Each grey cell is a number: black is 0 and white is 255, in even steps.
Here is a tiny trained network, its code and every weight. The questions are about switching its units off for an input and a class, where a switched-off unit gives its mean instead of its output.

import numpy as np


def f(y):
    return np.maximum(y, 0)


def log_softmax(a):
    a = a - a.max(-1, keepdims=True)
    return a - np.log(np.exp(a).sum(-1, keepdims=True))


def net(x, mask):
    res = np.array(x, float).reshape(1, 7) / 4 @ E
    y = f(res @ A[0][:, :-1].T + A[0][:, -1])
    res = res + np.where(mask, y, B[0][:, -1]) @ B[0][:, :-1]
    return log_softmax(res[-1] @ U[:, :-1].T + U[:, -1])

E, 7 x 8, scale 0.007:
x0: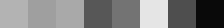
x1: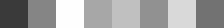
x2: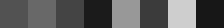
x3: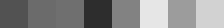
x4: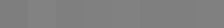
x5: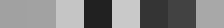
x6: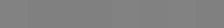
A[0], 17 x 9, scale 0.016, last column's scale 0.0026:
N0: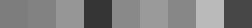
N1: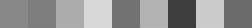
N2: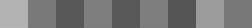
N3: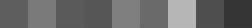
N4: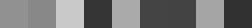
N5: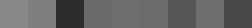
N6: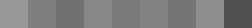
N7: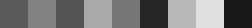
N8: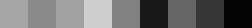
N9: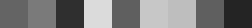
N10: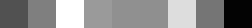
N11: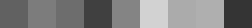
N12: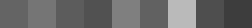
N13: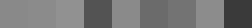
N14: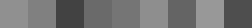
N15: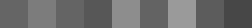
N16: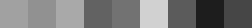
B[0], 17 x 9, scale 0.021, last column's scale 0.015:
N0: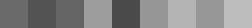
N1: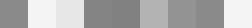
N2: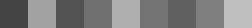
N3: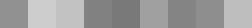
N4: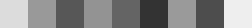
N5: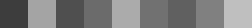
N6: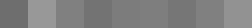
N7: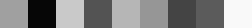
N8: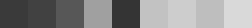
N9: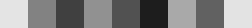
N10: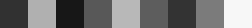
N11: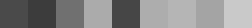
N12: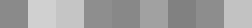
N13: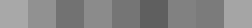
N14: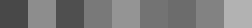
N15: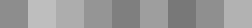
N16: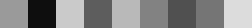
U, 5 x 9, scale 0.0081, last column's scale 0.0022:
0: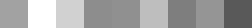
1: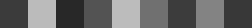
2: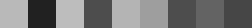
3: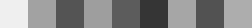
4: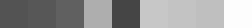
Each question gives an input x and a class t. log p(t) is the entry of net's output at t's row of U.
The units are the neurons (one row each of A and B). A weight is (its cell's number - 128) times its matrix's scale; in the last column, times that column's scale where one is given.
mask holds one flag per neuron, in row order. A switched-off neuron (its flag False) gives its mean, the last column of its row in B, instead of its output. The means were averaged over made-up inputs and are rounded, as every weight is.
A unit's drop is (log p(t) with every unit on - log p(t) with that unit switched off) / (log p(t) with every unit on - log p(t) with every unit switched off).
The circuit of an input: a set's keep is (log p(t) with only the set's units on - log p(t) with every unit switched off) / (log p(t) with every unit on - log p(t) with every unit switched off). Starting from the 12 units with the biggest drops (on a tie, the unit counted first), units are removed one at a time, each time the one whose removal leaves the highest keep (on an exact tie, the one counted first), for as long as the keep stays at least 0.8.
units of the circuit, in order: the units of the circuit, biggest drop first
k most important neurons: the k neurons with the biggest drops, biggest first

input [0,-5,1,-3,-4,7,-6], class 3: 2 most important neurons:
(N4 N10)
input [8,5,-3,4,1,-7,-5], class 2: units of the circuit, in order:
(N16)
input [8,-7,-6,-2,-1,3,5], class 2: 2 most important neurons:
(N16 N10)
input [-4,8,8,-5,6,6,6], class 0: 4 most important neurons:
(N12 N3 N15 N5)
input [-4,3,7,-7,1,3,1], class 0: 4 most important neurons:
(N12 N3 N15 N11)
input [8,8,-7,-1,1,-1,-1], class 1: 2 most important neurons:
(N10 N7)
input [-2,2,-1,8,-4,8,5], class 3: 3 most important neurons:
(N4 N8 N13)
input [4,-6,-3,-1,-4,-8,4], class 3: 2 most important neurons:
(N9 N10)
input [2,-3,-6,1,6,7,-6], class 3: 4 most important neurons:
(N4 N12 N3 N15)
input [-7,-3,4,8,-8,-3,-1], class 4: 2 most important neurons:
(N11 N16)
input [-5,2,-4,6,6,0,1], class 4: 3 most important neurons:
(N11 N16 N0)
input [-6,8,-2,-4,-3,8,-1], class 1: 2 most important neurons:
(N10 N9)
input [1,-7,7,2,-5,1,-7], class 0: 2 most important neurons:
(N10 N12)
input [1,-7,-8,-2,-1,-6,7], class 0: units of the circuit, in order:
(N1)
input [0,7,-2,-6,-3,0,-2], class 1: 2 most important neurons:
(N10 N11)
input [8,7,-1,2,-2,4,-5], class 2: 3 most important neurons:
(N16 N5 N2)
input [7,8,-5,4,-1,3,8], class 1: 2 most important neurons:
(N10 N7)
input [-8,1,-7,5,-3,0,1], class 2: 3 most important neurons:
(N7 N12 N3)
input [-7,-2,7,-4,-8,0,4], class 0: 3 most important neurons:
(N12 N3 N16)
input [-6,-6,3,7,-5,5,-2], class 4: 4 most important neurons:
(N10 N0 N11 N16)
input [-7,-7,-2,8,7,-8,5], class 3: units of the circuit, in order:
(N9)
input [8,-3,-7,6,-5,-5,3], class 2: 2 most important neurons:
(N16 N12)
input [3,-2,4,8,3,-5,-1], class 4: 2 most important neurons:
(N11 N4)
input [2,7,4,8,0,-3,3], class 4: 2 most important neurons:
(N11 N0)
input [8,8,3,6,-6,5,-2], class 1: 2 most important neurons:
(N10 N7)
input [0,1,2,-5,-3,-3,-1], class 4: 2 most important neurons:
(N8 N4)
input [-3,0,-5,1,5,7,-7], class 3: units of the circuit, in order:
(N4)
